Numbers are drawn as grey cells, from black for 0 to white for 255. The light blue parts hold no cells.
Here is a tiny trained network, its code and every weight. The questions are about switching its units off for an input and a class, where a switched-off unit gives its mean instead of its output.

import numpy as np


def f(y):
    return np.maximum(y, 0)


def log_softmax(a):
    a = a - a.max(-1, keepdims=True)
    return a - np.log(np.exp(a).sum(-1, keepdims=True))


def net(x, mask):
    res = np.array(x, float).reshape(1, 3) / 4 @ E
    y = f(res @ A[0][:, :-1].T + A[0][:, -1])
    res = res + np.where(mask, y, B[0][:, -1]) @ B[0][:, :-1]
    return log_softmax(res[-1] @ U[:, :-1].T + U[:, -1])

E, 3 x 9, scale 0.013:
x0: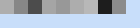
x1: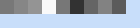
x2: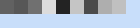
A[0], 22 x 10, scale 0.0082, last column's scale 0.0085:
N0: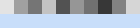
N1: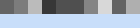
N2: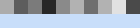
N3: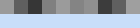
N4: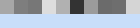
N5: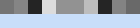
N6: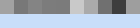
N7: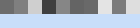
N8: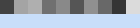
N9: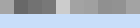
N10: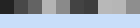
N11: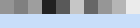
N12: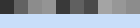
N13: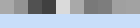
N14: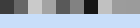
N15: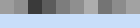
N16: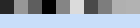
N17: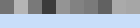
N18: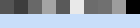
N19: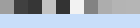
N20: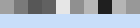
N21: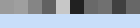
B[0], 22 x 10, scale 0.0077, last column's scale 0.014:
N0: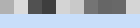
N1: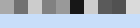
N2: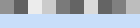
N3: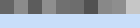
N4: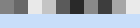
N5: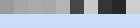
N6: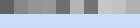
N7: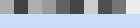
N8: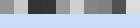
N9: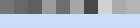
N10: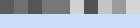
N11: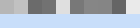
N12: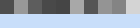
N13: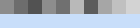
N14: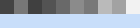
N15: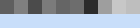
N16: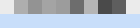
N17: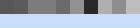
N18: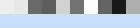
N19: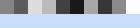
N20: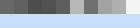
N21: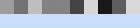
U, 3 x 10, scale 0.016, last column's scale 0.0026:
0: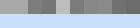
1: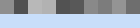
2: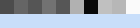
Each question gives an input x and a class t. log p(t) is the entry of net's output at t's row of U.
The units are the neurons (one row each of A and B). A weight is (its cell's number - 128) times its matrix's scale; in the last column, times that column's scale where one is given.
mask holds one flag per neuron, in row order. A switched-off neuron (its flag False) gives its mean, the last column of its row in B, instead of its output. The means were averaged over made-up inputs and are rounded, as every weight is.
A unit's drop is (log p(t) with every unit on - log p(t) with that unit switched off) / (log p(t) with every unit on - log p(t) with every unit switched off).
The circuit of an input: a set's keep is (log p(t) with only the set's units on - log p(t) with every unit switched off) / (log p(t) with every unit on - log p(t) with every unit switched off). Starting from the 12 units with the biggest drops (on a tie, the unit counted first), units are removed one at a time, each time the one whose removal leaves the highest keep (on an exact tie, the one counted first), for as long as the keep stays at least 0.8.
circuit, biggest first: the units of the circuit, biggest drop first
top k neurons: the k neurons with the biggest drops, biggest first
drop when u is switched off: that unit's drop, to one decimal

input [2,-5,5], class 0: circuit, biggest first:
N18
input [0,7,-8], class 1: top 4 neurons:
N4; N11; N21; N18
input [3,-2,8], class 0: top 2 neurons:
N18; N0
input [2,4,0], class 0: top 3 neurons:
N19; N0; N7
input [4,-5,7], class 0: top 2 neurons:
N18; N11
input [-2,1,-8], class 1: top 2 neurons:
N0; N11
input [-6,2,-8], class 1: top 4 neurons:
N7; N0; N11; N21
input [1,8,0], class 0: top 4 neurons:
N19; N0; N7; N2
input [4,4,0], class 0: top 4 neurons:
N0; N19; N7; N2
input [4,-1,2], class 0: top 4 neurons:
N0; N7; N4; N2
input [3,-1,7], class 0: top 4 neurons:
N18; N0; N4; N7
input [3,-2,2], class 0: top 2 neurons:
N4; N7
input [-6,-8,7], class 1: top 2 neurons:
N19; N2
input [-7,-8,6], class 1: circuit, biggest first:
N2
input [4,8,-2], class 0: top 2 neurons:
N0; N19
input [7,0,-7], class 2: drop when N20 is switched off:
0.3
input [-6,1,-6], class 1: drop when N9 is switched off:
0.0
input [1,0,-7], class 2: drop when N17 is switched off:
0.1
